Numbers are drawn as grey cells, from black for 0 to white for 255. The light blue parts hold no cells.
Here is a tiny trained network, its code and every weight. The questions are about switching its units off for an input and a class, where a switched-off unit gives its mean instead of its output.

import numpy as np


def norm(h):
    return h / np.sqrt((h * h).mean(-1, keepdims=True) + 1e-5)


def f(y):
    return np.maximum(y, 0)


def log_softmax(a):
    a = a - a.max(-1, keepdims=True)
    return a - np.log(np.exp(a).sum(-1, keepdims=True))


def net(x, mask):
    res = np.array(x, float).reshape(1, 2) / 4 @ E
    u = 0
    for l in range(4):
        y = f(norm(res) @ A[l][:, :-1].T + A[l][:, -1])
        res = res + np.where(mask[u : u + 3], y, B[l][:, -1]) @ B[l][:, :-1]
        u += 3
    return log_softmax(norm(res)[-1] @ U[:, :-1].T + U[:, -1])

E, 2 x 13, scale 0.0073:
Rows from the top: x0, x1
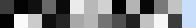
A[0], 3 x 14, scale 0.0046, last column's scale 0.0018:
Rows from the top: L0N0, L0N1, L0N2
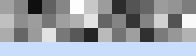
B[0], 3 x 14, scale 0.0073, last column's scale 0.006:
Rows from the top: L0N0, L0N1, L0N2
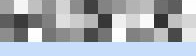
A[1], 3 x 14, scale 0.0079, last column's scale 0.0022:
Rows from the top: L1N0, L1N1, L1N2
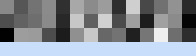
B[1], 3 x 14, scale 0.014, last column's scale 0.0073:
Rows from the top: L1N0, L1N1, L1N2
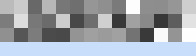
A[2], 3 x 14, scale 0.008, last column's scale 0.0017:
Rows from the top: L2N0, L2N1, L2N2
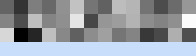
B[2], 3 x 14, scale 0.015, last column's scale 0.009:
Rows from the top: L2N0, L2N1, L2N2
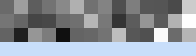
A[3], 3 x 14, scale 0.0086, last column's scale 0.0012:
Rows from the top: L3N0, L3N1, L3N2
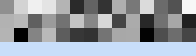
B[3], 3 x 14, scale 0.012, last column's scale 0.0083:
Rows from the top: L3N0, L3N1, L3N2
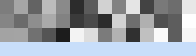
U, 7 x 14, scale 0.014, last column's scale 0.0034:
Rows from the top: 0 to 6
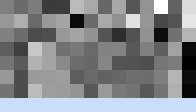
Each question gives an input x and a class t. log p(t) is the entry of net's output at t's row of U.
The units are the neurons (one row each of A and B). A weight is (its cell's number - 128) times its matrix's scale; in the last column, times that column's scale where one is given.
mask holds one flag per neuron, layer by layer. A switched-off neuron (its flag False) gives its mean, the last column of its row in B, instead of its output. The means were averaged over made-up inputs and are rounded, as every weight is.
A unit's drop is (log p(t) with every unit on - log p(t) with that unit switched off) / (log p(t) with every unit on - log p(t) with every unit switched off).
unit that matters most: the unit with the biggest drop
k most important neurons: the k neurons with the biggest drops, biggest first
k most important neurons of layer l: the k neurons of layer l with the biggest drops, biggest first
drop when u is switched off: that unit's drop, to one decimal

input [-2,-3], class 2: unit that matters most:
L0N2
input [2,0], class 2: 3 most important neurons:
[L0N0; L1N1; L1N0]
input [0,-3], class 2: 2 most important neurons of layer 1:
[L1N2; L1N0]
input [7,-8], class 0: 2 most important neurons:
[L2N2; L3N2]
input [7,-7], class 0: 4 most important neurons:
[L2N2; L3N2; L0N2; L3N0]
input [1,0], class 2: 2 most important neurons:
[L1N1; L2N1]
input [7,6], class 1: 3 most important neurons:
[L1N1; L3N2; L0N2]
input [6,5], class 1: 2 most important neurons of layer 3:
[L3N2; L3N1]
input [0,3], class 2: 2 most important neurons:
[L0N1; L3N2]
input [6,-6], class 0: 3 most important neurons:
[L2N2; L3N2; L0N2]
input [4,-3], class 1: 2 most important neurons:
[L0N1; L1N2]
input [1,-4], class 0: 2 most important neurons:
[L2N2; L0N0]
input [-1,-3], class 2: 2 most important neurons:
[L0N2; L2N1]
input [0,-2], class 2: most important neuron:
[L0N2]
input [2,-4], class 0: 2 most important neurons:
[L2N2; L0N1]
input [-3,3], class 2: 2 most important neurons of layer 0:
[L0N1; L0N0]
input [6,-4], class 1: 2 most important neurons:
[L1N1; L0N1]
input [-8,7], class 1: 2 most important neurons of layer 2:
[L2N1; L2N2]
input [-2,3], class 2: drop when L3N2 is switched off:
0.2
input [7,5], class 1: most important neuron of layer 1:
[L1N1]
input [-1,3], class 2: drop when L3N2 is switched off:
0.2
